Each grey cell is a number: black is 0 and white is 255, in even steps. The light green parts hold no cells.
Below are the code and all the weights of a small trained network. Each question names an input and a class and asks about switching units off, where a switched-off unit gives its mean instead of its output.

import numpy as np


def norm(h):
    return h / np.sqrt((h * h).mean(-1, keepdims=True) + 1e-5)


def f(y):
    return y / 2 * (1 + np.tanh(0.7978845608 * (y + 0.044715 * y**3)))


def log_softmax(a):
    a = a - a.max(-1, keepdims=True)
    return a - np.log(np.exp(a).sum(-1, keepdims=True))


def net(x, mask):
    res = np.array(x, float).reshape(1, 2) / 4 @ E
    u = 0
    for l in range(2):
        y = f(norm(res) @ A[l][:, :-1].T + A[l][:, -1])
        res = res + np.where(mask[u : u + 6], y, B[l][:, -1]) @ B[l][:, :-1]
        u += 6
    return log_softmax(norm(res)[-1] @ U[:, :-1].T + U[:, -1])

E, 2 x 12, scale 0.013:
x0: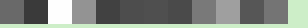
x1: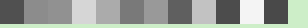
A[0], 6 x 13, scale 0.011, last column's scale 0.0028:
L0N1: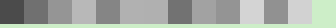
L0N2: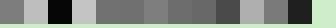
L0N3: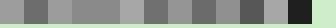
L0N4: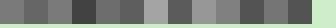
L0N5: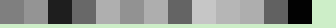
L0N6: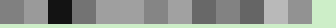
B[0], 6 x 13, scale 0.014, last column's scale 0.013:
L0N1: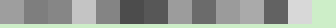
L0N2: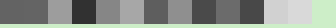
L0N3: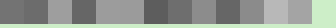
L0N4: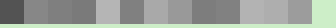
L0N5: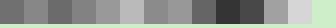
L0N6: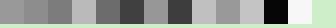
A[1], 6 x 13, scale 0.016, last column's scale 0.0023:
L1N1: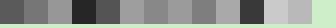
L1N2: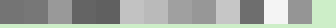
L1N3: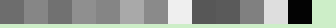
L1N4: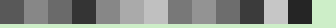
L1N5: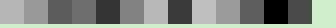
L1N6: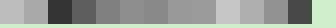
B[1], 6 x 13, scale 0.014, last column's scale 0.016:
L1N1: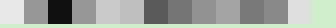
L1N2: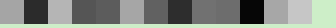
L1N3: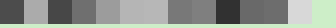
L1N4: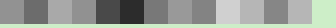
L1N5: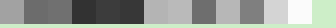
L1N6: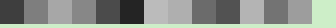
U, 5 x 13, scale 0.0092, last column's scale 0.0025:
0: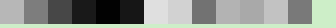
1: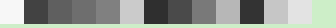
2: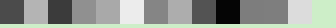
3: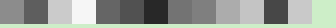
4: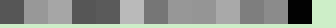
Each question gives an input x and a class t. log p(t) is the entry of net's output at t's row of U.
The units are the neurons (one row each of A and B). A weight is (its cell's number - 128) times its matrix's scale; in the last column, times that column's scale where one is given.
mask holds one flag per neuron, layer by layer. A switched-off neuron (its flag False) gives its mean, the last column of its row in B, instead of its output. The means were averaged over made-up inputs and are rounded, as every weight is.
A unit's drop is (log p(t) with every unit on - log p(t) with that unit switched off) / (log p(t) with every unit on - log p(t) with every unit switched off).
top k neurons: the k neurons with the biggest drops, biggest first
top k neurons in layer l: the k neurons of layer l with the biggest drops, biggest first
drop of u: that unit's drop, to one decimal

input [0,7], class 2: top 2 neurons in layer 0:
[L0N6 L0N2]
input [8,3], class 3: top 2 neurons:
[L0N6 L1N5]
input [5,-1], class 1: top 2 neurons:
[L0N6 L0N1]
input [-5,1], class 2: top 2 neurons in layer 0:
[L0N5 L0N2]
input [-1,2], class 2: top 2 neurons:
[L0N1 L1N3]
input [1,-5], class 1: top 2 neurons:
[L0N1 L0N3]
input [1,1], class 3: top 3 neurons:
[L0N6 L1N5 L0N1]
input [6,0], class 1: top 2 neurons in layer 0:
[L0N6 L0N1]
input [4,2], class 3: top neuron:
[L0N6]
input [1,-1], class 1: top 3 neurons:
[L0N6 L0N1 L1N2]
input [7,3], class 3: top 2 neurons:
[L0N6 L1N5]
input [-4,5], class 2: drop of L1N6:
0.0
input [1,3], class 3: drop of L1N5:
0.1
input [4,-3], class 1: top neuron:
[L0N6]
